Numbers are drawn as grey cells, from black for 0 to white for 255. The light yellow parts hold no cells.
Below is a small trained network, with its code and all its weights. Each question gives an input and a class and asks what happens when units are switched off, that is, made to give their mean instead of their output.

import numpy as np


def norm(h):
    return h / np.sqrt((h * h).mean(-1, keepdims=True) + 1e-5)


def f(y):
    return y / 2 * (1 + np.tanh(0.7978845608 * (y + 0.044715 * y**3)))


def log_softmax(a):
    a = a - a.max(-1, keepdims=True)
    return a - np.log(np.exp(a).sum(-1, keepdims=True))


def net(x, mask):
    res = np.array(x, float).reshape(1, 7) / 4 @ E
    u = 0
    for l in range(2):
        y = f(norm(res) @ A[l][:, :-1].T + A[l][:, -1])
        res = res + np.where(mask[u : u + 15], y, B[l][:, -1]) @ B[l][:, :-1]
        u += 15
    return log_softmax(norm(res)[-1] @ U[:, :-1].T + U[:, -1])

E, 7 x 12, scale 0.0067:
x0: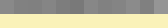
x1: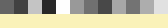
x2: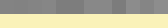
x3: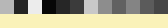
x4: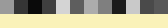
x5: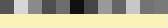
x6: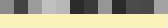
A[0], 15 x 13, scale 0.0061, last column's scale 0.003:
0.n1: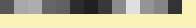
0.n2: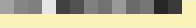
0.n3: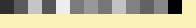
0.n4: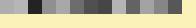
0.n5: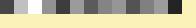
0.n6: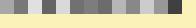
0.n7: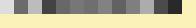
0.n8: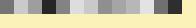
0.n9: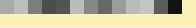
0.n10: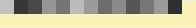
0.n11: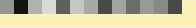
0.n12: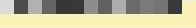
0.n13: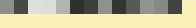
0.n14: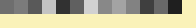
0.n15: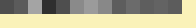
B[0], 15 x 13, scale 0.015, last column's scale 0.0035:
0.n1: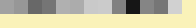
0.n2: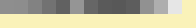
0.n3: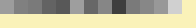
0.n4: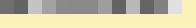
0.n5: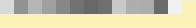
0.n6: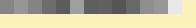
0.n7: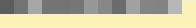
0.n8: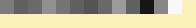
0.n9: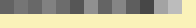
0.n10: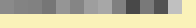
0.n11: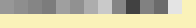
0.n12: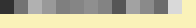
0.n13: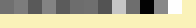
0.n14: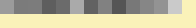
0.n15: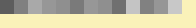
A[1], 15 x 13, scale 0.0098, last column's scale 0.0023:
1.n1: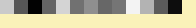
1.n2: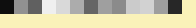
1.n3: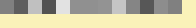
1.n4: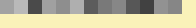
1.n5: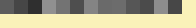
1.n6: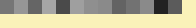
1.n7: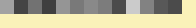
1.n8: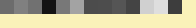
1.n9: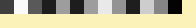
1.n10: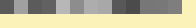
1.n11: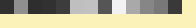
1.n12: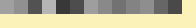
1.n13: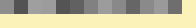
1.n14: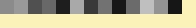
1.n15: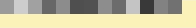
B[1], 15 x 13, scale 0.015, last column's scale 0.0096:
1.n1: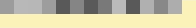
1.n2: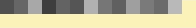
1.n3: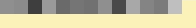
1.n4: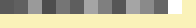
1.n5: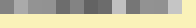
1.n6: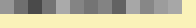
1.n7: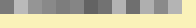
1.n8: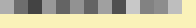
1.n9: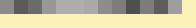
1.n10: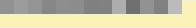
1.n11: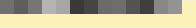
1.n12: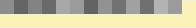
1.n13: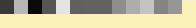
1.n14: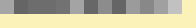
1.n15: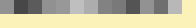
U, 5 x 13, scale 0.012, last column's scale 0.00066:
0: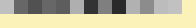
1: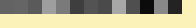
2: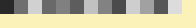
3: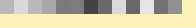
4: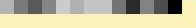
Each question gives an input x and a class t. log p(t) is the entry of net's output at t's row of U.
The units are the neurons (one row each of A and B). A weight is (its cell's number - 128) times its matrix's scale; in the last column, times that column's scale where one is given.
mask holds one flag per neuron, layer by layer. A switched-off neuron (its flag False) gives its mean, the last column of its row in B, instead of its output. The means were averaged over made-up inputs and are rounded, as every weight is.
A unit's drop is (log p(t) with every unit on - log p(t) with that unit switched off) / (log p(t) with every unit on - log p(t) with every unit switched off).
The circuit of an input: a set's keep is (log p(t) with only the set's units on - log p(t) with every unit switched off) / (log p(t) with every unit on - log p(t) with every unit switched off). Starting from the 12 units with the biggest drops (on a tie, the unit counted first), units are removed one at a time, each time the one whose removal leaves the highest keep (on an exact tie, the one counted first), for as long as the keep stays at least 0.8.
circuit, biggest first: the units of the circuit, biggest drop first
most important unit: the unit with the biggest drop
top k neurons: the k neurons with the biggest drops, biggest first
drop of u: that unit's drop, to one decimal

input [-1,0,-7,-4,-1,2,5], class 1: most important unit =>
0.n13
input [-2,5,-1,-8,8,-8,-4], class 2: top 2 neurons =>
[1.n2; 0.n4]
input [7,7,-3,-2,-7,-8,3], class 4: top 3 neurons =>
[0.n11; 0.n10; 0.n2]
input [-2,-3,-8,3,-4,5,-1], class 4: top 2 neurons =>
[0.n1; 1.n9]
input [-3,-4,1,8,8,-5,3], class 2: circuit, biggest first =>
[0.n12; 0.n15]
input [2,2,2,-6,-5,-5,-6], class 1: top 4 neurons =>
[0.n8; 0.n9; 0.n12; 0.n15]
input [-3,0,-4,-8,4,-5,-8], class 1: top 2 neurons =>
[1.n11; 0.n8]
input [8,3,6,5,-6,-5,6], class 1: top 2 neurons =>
[0.n13; 1.n4]
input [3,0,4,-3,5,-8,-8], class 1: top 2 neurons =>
[0.n8; 1.n11]
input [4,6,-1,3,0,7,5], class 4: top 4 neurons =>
[0.n1; 1.n9; 0.n2; 0.n14]
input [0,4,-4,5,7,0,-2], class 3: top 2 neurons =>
[1.n7; 1.n1]
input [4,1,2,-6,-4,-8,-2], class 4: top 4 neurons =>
[0.n11; 0.n10; 0.n12; 0.n15]
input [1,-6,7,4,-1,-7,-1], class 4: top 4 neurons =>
[0.n11; 0.n10; 0.n6; 0.n3]
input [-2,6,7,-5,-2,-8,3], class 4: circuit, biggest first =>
[0.n11]
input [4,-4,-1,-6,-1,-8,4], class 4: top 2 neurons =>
[0.n11; 0.n10]
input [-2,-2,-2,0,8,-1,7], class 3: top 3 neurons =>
[1.n5; 1.n1; 0.n8]
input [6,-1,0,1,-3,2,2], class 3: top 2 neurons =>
[0.n5; 0.n8]
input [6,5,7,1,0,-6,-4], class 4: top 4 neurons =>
[0.n11; 0.n10; 0.n2; 0.n14]
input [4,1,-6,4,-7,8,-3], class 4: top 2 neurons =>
[0.n1; 1.n9]
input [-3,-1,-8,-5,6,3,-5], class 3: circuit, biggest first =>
[1.n1]
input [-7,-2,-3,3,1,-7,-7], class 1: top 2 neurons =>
[0.n8; 0.n9]
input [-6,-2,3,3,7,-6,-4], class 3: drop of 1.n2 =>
0.0
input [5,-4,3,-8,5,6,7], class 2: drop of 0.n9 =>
0.1
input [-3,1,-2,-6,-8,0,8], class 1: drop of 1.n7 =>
0.2
